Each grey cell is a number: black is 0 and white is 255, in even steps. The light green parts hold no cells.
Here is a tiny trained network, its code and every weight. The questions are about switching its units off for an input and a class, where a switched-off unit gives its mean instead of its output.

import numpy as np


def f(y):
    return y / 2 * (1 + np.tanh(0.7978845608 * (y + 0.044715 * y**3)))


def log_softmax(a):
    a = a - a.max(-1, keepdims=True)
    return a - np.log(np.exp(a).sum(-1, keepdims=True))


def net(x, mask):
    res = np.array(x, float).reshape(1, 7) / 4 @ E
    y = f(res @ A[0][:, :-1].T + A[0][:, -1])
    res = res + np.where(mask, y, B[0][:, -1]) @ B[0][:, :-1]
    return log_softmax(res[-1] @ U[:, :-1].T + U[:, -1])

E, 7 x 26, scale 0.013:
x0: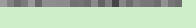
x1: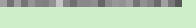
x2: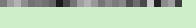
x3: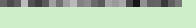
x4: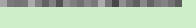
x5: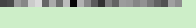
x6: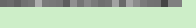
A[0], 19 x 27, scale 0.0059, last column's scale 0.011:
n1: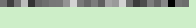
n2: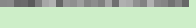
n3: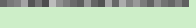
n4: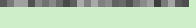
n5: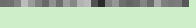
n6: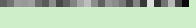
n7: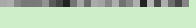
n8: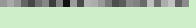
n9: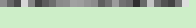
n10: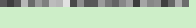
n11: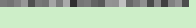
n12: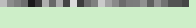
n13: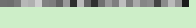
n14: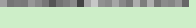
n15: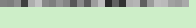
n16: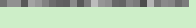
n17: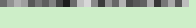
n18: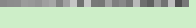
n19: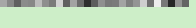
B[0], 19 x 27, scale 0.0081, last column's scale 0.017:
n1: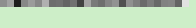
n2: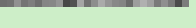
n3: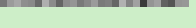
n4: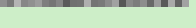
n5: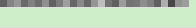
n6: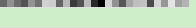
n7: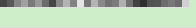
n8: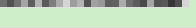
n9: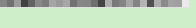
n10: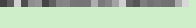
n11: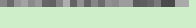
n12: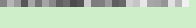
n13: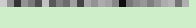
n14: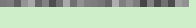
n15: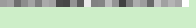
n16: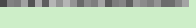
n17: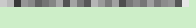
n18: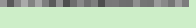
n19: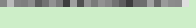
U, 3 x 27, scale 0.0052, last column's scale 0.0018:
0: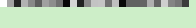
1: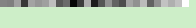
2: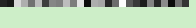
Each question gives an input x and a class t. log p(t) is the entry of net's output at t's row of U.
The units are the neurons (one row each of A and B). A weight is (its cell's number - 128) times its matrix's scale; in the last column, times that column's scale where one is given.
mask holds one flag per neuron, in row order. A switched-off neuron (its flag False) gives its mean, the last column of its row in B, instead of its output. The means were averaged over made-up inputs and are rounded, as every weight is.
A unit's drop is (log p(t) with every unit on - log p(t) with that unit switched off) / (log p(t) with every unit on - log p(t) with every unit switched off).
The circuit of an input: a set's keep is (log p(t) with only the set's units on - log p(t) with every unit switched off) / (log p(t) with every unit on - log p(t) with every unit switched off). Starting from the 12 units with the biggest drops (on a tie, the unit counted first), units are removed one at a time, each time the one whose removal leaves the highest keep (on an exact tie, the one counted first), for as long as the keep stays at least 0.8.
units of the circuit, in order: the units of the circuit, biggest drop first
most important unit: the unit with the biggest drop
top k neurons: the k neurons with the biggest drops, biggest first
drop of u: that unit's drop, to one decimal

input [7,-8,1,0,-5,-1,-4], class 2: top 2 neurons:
[n15; n12]
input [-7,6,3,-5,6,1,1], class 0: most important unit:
n15
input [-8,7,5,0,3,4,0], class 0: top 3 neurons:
[n17; n12; n13]
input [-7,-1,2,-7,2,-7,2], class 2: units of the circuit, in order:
[n8; n7]
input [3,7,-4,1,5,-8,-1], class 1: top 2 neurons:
[n12; n17]
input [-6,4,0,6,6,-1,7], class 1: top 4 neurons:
[n9; n19; n13; n8]
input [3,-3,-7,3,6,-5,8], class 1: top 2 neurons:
[n12; n17]
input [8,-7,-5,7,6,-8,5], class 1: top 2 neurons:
[n12; n9]
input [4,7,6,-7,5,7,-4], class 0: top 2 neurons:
[n13; n17]
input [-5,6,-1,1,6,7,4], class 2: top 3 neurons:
[n12; n15; n6]
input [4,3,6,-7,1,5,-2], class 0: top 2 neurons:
[n17; n13]
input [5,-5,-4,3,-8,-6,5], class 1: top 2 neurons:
[n12; n17]
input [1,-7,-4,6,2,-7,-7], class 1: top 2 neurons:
[n12; n9]
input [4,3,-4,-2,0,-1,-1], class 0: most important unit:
n9
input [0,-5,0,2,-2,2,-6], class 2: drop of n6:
0.3
